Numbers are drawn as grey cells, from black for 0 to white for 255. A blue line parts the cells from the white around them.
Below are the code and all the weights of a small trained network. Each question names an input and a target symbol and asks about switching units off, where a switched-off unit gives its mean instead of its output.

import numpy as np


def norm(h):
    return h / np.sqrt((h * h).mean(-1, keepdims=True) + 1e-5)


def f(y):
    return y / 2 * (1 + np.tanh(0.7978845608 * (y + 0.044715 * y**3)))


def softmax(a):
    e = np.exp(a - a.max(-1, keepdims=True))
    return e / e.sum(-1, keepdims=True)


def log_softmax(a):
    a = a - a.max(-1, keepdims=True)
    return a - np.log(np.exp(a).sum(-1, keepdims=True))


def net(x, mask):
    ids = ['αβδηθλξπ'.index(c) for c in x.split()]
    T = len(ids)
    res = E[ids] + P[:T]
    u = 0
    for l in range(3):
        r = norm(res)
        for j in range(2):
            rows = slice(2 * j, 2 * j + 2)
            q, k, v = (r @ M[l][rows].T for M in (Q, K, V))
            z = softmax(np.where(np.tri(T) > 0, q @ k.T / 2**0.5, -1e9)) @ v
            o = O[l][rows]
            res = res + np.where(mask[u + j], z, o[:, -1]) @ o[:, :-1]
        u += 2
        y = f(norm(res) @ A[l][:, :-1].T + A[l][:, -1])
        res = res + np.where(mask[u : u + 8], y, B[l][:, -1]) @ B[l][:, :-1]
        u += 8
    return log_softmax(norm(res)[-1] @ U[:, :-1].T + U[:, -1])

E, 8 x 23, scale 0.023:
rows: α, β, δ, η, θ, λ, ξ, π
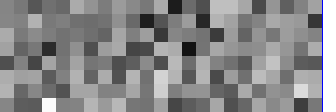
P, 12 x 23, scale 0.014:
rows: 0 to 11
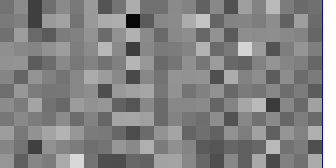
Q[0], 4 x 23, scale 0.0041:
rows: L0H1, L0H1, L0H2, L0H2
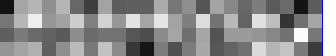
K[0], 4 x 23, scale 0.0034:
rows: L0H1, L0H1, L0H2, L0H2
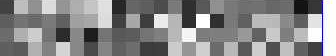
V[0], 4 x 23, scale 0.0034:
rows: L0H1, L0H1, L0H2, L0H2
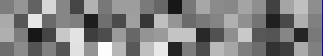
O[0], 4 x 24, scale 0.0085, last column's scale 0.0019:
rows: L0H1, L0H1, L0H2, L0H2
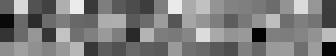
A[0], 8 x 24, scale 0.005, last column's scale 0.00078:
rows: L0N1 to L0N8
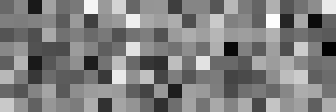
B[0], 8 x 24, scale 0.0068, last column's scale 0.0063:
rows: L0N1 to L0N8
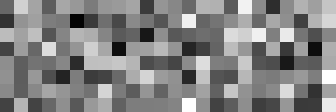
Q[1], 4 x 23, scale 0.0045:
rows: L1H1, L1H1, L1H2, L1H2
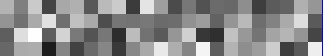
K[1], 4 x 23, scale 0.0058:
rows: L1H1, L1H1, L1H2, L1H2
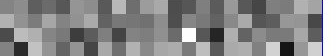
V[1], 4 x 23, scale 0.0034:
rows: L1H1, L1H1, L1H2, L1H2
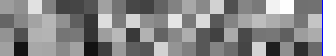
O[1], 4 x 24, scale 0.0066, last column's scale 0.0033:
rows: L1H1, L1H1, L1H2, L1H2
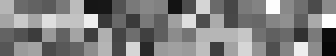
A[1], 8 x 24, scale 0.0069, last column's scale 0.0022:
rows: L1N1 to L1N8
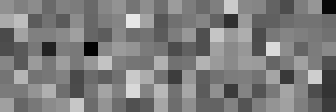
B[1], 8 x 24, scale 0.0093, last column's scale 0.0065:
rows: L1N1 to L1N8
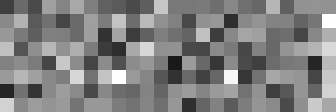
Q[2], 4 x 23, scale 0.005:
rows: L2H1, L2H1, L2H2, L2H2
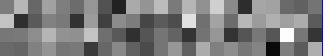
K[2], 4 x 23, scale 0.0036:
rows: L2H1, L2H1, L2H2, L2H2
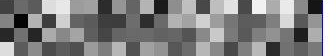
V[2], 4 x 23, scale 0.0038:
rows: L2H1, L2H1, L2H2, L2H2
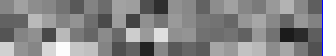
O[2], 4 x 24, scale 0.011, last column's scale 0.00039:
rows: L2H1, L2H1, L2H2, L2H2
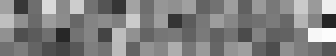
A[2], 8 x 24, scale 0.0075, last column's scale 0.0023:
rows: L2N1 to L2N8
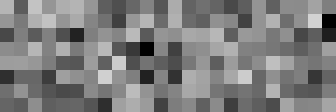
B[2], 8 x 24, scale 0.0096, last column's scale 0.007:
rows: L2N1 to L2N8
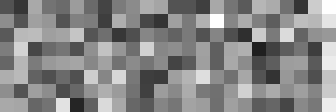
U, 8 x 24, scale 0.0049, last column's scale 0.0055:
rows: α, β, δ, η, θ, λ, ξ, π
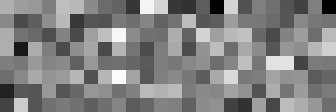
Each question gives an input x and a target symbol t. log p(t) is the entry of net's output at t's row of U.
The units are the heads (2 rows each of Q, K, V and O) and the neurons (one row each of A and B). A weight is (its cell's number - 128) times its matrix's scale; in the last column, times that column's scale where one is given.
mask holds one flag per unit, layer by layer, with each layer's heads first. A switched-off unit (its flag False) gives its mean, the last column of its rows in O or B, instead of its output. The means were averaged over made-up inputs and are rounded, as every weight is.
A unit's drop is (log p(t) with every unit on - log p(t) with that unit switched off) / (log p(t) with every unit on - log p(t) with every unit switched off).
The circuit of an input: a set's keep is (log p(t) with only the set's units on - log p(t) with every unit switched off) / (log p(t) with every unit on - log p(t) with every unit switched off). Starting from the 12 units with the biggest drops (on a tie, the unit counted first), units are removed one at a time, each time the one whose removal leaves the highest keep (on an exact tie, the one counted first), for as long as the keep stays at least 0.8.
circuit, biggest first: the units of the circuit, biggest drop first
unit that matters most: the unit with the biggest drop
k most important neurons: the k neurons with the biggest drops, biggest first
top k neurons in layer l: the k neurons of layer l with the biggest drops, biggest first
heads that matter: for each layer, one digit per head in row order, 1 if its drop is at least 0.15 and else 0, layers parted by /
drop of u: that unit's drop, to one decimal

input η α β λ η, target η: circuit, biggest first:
[L1N4 L2N2]
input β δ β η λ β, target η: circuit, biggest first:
[L1N4 L1H1 L2N2]
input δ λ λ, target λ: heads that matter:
10 / 00 / 00
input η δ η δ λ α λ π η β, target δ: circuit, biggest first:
[L2N4]
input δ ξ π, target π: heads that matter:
00 / 00 / 00
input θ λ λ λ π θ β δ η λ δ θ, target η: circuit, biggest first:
[L2N2 L0N8]
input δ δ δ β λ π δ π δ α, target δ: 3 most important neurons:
[L0N2 L2N6 L1N4]
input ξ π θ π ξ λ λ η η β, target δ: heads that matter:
00 / 01 / 00
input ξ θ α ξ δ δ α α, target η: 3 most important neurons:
[L1N4 L0N5 L2N2]
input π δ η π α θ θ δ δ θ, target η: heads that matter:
10 / 00 / 00
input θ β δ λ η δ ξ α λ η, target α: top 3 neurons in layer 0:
[L0N2 L0N6 L0N5]
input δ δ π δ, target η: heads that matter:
10 / 10 / 01
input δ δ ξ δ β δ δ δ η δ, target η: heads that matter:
00 / 00 / 00
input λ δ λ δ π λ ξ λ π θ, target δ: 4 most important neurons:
[L0N5 L0N3 L1N4 L0N2]
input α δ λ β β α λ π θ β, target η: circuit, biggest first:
[L1H1 L1N4 L2N2]
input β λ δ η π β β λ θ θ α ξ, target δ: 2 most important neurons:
[L1N4 L2N6]
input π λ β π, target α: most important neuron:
[L0N8]
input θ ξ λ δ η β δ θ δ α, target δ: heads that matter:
00 / 10 / 00
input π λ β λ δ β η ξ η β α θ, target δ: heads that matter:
00 / 10 / 00
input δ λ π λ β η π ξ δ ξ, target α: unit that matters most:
L1N8
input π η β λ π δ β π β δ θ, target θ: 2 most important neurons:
[L0N5 L0N3]
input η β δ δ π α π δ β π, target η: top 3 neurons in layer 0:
[L0N8 L0N5 L0N1]
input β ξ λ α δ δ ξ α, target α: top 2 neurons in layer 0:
[L0N6 L0N1]
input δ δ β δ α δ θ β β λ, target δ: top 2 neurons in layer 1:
[L1N4 L1N2]
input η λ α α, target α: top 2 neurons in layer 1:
[L1N4 L1N3]
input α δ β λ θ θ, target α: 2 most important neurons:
[L0N3 L1N4]
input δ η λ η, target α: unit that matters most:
L1N4
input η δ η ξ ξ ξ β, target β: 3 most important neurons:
[L1N4 L0N8 L2N8]
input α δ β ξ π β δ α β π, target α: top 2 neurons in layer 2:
[L2N4 L2N1]
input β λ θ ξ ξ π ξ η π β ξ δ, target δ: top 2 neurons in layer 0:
[L0N5 L0N4]
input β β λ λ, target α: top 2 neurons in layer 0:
[L0N2 L0N6]
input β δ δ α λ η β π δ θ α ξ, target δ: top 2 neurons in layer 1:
[L1N4 L1N6]
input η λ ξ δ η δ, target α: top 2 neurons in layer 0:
[L0N8 L0N2]
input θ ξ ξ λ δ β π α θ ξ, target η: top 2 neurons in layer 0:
[L0N5 L0N1]
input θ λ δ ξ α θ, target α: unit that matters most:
L0H1
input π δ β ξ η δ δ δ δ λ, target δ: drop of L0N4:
0.1
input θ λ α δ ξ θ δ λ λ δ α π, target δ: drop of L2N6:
0.2
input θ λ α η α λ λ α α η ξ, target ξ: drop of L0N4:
0.9
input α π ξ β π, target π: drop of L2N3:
0.3
